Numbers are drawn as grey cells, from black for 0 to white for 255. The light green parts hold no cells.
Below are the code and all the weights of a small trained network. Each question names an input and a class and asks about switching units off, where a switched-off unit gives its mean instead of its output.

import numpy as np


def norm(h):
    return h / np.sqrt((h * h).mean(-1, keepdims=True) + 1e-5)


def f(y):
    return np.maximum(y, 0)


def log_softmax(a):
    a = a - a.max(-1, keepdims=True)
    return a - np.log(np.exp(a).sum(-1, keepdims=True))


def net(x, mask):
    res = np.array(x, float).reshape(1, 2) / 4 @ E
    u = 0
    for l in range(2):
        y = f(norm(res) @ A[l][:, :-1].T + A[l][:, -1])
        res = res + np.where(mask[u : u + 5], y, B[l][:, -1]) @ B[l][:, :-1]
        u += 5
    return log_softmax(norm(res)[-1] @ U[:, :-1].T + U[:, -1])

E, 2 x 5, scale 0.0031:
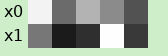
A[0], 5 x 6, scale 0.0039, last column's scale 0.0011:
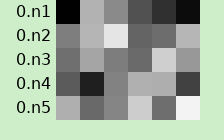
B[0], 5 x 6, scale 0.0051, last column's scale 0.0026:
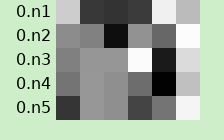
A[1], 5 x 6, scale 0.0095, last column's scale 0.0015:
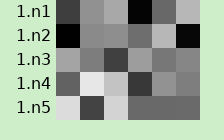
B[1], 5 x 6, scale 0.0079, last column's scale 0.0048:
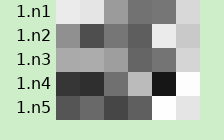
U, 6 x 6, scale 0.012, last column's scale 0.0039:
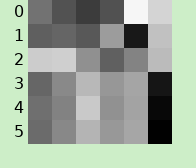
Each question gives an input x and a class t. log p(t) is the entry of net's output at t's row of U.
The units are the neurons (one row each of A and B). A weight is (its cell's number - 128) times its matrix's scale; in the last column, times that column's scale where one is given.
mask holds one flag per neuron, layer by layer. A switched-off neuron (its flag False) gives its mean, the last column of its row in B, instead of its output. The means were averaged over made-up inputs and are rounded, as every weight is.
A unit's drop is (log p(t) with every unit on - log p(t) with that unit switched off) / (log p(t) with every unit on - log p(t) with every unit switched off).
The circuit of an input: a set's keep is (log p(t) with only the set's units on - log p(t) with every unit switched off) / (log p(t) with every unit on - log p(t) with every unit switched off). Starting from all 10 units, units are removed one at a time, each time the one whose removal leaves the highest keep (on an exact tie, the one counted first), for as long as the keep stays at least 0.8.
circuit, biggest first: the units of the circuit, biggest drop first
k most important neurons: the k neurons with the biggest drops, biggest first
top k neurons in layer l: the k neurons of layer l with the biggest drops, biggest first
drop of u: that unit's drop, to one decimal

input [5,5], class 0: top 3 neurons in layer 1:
[1.n5 1.n4 1.n1]
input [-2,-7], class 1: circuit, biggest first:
[1.n4]
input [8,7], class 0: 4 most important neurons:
[1.n5 1.n4 0.n2 0.n3]
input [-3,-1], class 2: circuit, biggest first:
[1.n4 0.n3 1.n5]
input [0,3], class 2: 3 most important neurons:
[0.n5 1.n4 0.n3]
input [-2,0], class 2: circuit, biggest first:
[1.n4 1.n5]
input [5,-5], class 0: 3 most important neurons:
[1.n5 0.n5 0.n4]
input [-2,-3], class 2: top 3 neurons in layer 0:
[0.n2 0.n1 0.n5]
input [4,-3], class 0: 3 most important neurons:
[0.n5 1.n5 1.n1]
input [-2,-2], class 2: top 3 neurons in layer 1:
[1.n4 1.n5 1.n3]
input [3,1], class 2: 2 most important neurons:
[1.n1 0.n5]
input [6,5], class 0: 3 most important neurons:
[1.n5 1.n4 0.n2]
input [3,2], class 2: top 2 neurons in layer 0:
[0.n5 0.n1]
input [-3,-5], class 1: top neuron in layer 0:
[0.n3]
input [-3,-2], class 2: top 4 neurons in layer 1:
[1.n4 1.n5 1.n3 1.n2]
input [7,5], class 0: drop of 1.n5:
1.0
